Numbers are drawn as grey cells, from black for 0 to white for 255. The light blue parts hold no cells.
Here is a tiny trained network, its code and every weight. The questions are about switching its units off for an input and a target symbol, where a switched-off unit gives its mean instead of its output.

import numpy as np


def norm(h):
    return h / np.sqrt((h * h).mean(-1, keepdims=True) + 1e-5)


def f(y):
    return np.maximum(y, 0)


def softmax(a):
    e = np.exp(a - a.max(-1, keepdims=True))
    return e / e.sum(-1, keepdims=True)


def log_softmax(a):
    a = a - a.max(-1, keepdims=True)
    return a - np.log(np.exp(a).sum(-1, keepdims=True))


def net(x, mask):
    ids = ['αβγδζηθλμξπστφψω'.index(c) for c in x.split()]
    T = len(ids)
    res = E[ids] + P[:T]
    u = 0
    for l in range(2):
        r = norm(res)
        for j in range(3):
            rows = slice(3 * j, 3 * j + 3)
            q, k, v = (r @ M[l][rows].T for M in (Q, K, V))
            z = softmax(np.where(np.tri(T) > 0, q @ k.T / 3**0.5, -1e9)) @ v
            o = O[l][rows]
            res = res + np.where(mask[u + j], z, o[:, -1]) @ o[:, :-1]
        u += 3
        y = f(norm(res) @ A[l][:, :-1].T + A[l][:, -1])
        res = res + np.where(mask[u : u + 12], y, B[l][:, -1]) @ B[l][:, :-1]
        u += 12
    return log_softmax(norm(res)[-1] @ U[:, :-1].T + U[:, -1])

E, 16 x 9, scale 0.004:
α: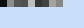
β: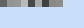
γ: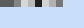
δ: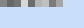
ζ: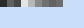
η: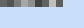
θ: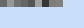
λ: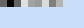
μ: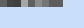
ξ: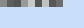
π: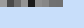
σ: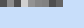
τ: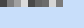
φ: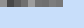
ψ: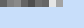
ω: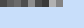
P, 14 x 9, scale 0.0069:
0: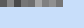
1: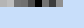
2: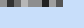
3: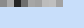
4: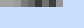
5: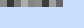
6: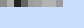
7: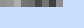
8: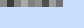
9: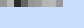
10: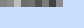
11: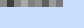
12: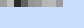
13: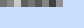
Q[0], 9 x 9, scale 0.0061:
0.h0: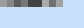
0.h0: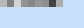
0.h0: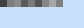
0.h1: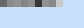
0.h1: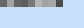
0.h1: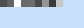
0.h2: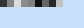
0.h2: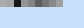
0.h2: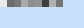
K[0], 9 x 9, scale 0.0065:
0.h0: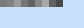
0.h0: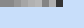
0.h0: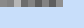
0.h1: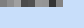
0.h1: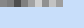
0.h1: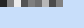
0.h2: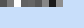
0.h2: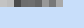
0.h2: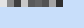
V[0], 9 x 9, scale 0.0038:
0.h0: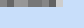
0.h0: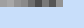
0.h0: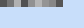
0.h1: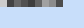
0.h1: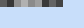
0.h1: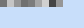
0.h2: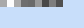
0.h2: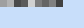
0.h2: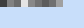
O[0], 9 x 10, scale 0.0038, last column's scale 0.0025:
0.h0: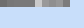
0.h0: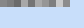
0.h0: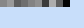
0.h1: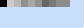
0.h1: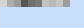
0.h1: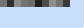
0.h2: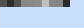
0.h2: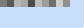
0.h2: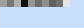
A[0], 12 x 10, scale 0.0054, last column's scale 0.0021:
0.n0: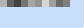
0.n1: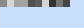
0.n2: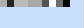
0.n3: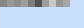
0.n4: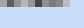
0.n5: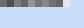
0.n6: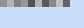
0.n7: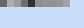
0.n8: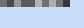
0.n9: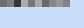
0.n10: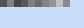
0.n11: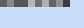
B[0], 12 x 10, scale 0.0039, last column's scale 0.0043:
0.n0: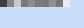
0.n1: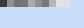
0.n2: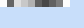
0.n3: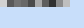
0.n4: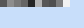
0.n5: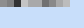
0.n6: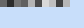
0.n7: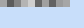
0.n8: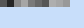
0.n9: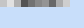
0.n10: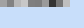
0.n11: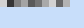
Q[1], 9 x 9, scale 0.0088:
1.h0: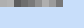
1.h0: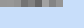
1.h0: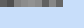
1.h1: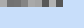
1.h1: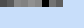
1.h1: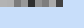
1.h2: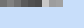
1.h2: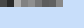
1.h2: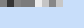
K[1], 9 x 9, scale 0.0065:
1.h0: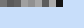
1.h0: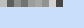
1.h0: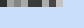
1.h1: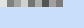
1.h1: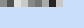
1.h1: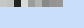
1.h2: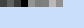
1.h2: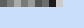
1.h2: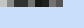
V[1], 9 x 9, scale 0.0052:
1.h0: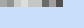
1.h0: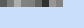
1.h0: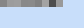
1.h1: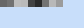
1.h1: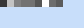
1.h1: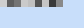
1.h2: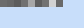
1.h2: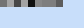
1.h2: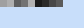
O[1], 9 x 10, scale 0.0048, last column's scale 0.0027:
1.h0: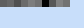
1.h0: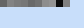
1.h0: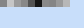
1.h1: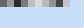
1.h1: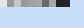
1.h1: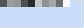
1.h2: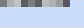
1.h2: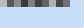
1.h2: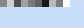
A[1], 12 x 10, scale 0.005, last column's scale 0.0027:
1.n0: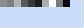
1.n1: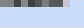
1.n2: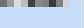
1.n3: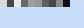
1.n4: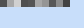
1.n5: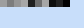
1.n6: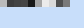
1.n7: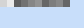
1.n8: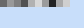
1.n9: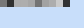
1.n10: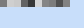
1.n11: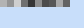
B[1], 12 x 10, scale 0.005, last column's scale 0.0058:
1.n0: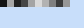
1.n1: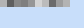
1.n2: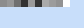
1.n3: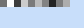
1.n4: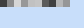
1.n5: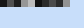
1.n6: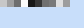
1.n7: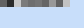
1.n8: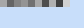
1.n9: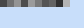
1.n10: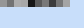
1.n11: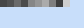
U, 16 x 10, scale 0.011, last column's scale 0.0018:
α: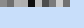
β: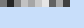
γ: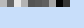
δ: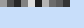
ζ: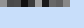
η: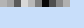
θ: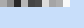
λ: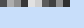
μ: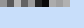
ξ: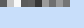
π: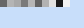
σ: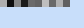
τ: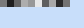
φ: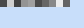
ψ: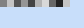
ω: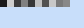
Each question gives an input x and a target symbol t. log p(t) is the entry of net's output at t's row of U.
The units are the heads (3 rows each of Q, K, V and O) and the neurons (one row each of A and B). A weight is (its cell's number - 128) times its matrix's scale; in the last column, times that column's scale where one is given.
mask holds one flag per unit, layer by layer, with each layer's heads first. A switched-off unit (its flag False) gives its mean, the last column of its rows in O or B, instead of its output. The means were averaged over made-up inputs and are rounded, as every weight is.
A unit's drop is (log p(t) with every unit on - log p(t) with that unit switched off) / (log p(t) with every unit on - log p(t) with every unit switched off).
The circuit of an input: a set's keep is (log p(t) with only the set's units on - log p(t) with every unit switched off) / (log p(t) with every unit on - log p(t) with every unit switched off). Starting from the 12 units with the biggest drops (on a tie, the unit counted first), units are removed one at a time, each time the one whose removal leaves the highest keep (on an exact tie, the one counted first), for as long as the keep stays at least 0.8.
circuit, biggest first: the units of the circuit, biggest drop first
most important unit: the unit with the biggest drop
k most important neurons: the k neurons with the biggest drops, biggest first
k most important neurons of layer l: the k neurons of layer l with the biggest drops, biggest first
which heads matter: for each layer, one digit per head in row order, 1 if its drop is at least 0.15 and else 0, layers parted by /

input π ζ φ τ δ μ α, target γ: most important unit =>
0.n2
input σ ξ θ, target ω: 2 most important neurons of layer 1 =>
[1.n0; 1.n9]
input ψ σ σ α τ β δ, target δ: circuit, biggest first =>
[0.h0; 1.h1]
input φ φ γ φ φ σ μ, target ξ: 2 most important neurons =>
[0.n2; 0.n0]
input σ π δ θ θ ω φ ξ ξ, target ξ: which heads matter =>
000 / 110
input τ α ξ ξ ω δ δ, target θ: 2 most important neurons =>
[0.n2; 1.n6]
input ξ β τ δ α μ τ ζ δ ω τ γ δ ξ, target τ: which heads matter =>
001 / 010
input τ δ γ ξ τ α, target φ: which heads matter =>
100 / 111
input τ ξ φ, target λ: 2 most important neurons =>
[0.n2; 1.n9]
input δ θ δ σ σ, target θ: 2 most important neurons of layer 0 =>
[0.n9; 0.n1]
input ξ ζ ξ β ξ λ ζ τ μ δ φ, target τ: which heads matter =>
001 / 011
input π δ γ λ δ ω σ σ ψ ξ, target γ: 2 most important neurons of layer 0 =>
[0.n2; 0.n7]
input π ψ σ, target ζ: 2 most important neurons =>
[0.n9; 1.n11]
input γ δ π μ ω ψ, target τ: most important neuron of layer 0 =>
[0.n2]
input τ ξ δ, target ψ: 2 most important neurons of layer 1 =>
[1.n3; 1.n11]
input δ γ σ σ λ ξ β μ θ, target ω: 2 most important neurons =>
[1.n0; 0.n6]
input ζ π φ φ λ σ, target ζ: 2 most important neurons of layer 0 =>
[0.n9; 0.n0]
